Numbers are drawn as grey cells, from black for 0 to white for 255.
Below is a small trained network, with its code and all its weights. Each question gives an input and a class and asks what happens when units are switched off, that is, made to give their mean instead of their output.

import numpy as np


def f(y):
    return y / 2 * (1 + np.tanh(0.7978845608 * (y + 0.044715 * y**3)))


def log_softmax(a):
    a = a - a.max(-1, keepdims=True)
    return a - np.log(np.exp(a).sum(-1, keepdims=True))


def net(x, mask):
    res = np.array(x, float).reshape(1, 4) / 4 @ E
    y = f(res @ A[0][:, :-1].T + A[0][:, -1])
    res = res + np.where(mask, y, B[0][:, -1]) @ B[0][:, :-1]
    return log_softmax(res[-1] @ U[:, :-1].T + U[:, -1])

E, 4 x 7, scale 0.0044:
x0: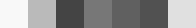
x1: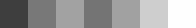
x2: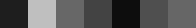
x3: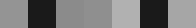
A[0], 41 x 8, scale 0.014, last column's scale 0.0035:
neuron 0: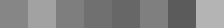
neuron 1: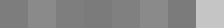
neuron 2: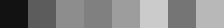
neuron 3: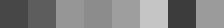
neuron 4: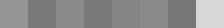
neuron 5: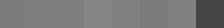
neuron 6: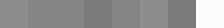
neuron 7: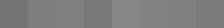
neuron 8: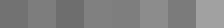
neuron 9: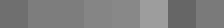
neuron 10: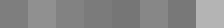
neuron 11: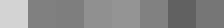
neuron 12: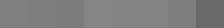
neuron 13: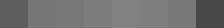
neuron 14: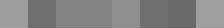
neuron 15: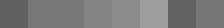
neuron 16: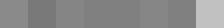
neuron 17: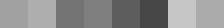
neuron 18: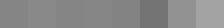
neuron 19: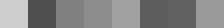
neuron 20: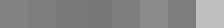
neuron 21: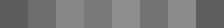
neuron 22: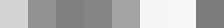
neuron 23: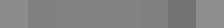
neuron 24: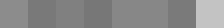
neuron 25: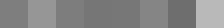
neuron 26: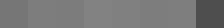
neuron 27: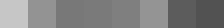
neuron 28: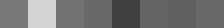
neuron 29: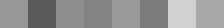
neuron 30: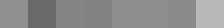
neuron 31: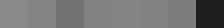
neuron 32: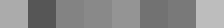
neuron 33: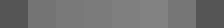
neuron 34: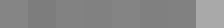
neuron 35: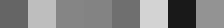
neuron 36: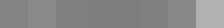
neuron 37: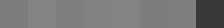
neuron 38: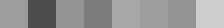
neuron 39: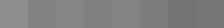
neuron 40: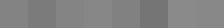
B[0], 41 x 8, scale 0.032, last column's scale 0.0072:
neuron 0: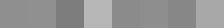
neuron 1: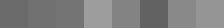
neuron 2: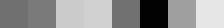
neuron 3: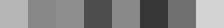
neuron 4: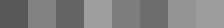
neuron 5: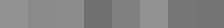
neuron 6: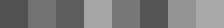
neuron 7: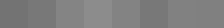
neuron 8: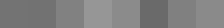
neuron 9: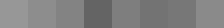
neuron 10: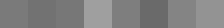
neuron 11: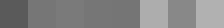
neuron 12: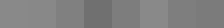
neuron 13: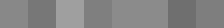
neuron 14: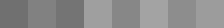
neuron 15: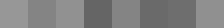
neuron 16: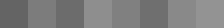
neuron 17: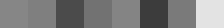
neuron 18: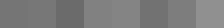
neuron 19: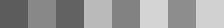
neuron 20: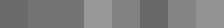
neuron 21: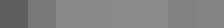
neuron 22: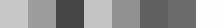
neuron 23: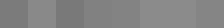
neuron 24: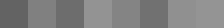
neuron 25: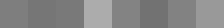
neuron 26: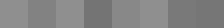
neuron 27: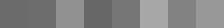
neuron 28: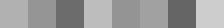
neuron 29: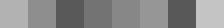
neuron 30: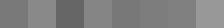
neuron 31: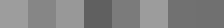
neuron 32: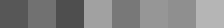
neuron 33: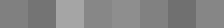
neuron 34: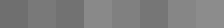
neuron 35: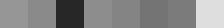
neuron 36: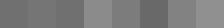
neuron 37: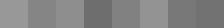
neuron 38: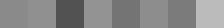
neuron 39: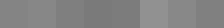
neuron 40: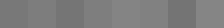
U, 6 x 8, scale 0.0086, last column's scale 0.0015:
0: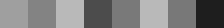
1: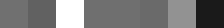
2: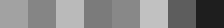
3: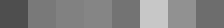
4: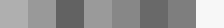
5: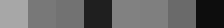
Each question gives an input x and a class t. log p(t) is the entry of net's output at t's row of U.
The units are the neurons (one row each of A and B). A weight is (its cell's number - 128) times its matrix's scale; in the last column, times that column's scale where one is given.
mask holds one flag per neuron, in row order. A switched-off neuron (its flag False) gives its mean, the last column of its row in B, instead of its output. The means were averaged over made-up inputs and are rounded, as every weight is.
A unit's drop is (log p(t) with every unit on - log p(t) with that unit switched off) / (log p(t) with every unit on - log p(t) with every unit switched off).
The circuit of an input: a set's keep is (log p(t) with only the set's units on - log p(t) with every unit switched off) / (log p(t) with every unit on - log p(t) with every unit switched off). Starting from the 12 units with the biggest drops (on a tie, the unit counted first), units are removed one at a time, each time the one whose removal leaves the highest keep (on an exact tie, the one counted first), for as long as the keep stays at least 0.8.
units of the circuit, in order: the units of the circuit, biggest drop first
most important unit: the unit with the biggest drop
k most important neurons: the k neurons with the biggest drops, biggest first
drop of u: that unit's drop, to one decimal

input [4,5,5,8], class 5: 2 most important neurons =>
neuron 2; neuron 22
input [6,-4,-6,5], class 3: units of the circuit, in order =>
neuron 19; neuron 11
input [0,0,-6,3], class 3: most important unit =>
neuron 19
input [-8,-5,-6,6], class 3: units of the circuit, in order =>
neuron 19; neuron 22
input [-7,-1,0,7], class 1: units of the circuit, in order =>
neuron 22; neuron 35; neuron 2
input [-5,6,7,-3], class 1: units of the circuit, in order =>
neuron 2; neuron 22
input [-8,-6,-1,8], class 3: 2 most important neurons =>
neuron 19; neuron 22
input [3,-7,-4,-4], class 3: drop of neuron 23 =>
0.0
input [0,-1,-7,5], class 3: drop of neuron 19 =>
0.1
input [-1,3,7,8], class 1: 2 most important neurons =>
neuron 22; neuron 35
